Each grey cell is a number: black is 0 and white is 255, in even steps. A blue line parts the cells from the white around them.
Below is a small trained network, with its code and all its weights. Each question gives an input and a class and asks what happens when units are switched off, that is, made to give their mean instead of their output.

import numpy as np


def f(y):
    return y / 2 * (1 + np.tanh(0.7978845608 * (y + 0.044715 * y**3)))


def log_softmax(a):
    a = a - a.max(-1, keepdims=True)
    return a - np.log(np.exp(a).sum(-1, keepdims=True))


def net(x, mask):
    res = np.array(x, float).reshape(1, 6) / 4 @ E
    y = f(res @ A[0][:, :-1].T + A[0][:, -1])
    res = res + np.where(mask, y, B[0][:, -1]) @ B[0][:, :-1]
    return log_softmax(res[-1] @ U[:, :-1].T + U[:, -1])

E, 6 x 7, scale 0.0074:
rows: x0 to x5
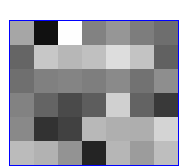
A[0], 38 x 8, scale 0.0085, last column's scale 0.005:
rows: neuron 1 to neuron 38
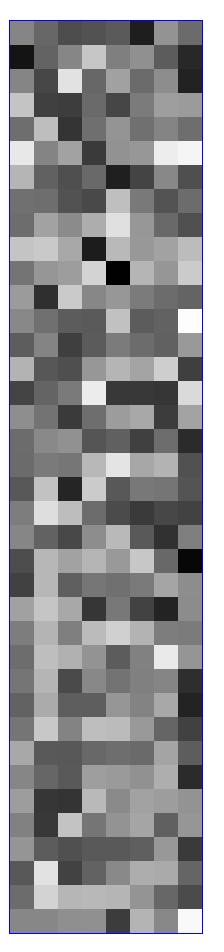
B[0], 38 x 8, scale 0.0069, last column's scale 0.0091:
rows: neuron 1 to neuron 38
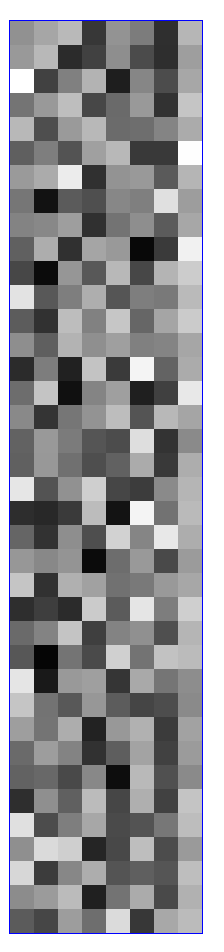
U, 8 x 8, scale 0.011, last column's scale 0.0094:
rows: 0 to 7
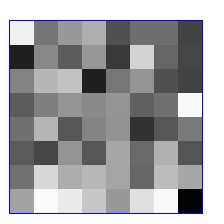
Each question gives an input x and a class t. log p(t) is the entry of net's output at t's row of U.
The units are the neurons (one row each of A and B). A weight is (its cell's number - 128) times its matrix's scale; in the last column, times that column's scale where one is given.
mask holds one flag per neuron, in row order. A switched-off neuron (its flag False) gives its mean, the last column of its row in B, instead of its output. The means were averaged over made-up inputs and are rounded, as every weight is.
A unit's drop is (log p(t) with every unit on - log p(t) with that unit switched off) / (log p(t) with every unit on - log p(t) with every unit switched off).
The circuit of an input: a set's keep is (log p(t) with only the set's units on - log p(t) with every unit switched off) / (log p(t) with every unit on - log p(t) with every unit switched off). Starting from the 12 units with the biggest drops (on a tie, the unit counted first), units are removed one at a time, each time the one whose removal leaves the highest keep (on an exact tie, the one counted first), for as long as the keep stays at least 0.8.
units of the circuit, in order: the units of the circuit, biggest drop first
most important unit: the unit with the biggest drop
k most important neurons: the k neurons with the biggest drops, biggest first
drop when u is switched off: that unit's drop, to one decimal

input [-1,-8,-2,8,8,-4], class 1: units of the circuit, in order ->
(neuron 33)
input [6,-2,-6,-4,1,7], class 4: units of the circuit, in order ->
(neuron 6; neuron 10)
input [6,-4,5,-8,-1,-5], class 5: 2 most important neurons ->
(neuron 11; neuron 38)
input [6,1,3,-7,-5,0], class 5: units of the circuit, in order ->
(neuron 11; neuron 27)
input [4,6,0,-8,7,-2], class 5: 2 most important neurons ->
(neuron 11; neuron 27)
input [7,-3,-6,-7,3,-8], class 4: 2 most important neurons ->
(neuron 16; neuron 2)
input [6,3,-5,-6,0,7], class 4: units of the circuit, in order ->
(neuron 10; neuron 6)
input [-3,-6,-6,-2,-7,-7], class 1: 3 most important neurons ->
(neuron 21; neuron 25; neuron 18)
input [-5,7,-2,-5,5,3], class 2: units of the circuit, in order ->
(neuron 26; neuron 30)
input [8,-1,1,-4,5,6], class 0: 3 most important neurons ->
(neuron 3; neuron 12; neuron 34)
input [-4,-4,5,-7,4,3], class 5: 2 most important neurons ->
(neuron 27; neuron 11)
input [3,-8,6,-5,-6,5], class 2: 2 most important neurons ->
(neuron 7; neuron 1)
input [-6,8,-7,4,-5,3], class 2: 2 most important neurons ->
(neuron 37; neuron 30)
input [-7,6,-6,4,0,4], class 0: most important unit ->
neuron 36
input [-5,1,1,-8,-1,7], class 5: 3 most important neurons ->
(neuron 27; neuron 16; neuron 11)
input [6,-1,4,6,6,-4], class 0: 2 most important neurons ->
(neuron 12; neuron 34)
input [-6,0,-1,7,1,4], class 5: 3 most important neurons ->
(neuron 8; neuron 13; neuron 22)
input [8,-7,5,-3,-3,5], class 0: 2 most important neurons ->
(neuron 3; neuron 12)
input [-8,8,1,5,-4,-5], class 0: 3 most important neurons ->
(neuron 20; neuron 36; neuron 5)
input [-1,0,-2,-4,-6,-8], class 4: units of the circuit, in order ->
(neuron 16)
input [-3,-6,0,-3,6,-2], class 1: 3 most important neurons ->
(neuron 33; neuron 15; neuron 32)
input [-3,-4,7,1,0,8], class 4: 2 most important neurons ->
(neuron 10; neuron 6)
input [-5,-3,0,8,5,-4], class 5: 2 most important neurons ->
(neuron 22; neuron 8)
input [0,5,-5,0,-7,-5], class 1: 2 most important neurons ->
(neuron 21; neuron 25)
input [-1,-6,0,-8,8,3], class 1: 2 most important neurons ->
(neuron 15; neuron 33)
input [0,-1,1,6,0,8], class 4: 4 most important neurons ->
(neuron 10; neuron 6; neuron 27; neuron 11)
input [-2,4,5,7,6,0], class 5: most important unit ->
neuron 22
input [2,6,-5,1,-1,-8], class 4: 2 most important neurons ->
(neuron 16; neuron 2)
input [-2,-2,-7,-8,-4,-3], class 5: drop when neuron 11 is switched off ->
0.3
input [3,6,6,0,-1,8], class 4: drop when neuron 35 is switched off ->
0.1
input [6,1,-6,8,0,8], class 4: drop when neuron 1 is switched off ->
-0.1
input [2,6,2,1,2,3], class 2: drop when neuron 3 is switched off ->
0.0
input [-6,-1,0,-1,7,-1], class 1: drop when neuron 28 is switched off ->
-0.1
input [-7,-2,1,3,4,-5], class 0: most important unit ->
neuron 20
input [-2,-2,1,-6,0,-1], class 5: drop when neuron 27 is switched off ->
0.1
